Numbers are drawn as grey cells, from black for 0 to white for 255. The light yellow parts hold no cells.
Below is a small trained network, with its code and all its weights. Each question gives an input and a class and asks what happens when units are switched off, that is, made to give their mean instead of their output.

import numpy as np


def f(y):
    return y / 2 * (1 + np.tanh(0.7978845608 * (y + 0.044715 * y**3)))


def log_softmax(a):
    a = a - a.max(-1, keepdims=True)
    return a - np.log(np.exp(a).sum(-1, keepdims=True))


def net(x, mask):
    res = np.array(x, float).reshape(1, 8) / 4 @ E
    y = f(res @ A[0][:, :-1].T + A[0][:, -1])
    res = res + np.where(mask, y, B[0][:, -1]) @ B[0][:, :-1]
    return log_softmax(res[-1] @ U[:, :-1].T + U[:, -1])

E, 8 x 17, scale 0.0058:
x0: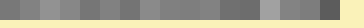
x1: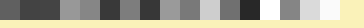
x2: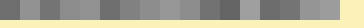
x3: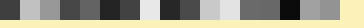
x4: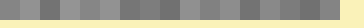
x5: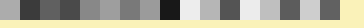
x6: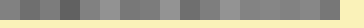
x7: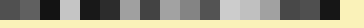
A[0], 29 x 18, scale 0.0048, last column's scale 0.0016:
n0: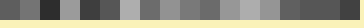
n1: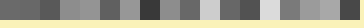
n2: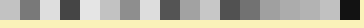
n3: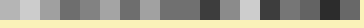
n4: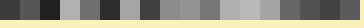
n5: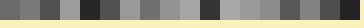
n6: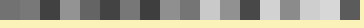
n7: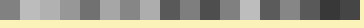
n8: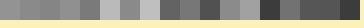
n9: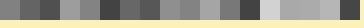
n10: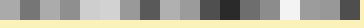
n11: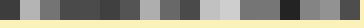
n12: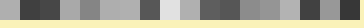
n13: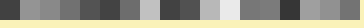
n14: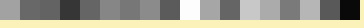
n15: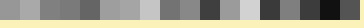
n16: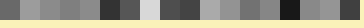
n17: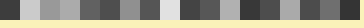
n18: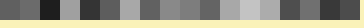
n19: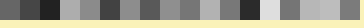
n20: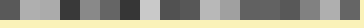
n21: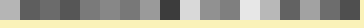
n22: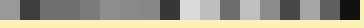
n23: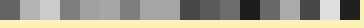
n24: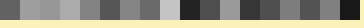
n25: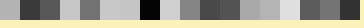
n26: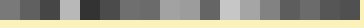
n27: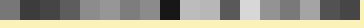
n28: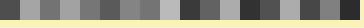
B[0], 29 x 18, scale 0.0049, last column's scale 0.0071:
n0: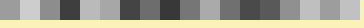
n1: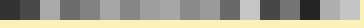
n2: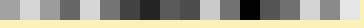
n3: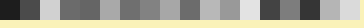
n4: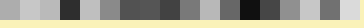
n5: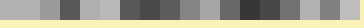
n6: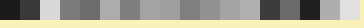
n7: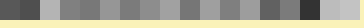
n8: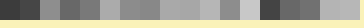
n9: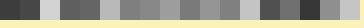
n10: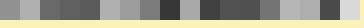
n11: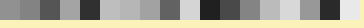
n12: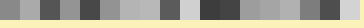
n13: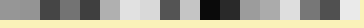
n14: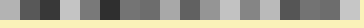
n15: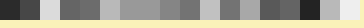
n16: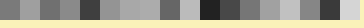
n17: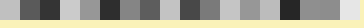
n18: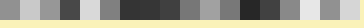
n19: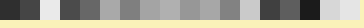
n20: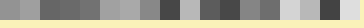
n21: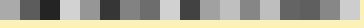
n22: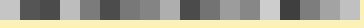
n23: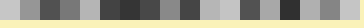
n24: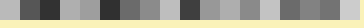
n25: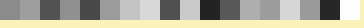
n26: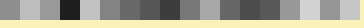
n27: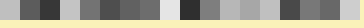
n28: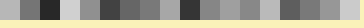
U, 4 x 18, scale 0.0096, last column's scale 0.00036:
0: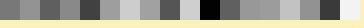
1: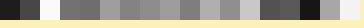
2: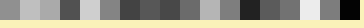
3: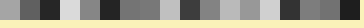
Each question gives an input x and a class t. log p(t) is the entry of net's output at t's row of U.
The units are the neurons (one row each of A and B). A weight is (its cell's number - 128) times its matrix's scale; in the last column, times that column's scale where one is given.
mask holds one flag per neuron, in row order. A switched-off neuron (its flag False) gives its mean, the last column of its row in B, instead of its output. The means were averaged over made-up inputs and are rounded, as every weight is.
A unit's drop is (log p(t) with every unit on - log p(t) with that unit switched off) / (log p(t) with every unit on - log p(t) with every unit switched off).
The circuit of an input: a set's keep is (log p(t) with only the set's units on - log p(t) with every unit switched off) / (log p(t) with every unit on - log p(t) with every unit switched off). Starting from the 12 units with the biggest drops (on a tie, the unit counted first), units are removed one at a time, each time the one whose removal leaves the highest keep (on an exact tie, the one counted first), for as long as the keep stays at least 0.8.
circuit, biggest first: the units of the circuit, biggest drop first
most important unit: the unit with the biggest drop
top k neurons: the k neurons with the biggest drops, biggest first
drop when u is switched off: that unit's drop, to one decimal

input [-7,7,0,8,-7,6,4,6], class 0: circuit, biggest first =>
n13
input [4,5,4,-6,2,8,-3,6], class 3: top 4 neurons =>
n27, n21, n14, n22
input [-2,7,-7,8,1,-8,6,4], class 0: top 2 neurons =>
n13, n11
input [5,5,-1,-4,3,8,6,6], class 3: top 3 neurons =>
n27, n21, n14
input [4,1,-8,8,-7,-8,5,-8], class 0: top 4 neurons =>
n13, n11, n20, n16
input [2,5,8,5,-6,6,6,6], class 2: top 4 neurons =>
n4, n18, n26, n0
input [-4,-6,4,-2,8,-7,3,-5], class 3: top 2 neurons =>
n23, n17
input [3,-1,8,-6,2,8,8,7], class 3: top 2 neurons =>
n27, n21
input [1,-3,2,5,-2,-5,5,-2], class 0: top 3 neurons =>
n20, n11, n13
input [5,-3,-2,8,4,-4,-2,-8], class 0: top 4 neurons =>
n13, n11, n16, n20
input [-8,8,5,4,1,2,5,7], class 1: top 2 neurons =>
n19, n6
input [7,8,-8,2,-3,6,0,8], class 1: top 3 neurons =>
n19, n6, n1
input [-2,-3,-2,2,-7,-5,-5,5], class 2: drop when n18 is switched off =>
0.2
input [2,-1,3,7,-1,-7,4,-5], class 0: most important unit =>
n20
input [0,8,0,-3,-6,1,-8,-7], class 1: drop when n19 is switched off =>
0.1
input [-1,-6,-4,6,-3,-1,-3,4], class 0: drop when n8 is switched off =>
-0.1
